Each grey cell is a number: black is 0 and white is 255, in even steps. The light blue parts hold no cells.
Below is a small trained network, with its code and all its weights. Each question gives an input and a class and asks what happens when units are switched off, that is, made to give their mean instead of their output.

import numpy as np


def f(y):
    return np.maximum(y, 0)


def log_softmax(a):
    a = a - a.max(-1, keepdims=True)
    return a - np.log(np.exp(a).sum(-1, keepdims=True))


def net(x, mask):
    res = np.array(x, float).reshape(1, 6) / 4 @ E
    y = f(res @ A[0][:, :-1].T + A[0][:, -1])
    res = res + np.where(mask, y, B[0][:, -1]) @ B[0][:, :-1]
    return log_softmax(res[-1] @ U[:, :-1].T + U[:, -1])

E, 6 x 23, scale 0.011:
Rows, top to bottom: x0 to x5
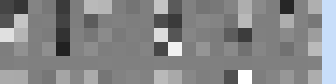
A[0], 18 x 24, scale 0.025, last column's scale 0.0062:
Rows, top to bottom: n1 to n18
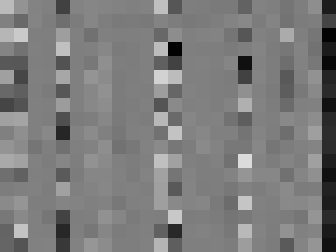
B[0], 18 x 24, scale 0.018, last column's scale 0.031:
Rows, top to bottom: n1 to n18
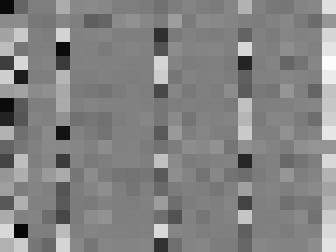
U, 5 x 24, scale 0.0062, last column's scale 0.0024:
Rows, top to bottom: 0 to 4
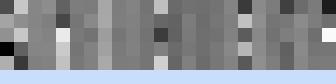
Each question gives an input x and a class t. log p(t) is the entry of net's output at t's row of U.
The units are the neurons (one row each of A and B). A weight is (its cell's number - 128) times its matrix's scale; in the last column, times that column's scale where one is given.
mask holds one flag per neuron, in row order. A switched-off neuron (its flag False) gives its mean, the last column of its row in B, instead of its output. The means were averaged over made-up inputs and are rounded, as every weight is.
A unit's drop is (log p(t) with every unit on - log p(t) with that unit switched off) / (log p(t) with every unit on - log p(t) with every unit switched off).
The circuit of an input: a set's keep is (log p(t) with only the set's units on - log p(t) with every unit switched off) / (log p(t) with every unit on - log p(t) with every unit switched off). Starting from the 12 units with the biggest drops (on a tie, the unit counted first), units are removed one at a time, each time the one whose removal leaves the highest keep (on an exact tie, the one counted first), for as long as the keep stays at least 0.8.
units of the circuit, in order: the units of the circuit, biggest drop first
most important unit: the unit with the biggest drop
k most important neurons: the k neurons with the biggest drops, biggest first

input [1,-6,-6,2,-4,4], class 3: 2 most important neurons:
n8, n17
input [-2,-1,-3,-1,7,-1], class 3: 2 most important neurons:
n5, n18
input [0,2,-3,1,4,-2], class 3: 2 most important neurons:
n6, n12
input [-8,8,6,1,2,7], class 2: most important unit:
n3
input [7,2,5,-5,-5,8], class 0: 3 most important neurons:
n12, n15, n3
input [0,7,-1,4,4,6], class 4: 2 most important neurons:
n17, n5
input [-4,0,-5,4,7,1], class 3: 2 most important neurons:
n4, n18
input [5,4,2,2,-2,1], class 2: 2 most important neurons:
n18, n6
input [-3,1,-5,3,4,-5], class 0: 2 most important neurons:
n1, n9
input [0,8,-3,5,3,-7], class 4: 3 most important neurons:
n17, n12, n15
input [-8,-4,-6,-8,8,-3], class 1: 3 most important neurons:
n4, n18, n7
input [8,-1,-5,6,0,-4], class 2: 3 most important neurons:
n18, n4, n7
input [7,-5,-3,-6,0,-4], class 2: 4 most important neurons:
n18, n10, n7, n16
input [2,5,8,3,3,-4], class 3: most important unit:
n1
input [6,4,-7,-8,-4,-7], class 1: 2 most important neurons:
n4, n12
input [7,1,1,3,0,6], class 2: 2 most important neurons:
n18, n5
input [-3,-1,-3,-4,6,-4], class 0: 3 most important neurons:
n10, n16, n18
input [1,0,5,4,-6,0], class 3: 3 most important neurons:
n1, n4, n9
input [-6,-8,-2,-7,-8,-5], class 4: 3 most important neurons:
n6, n10, n16
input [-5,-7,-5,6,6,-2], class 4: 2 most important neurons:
n4, n6
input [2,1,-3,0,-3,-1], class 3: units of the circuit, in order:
n8
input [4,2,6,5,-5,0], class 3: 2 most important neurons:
n1, n9
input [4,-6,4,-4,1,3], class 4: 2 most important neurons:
n6, n10
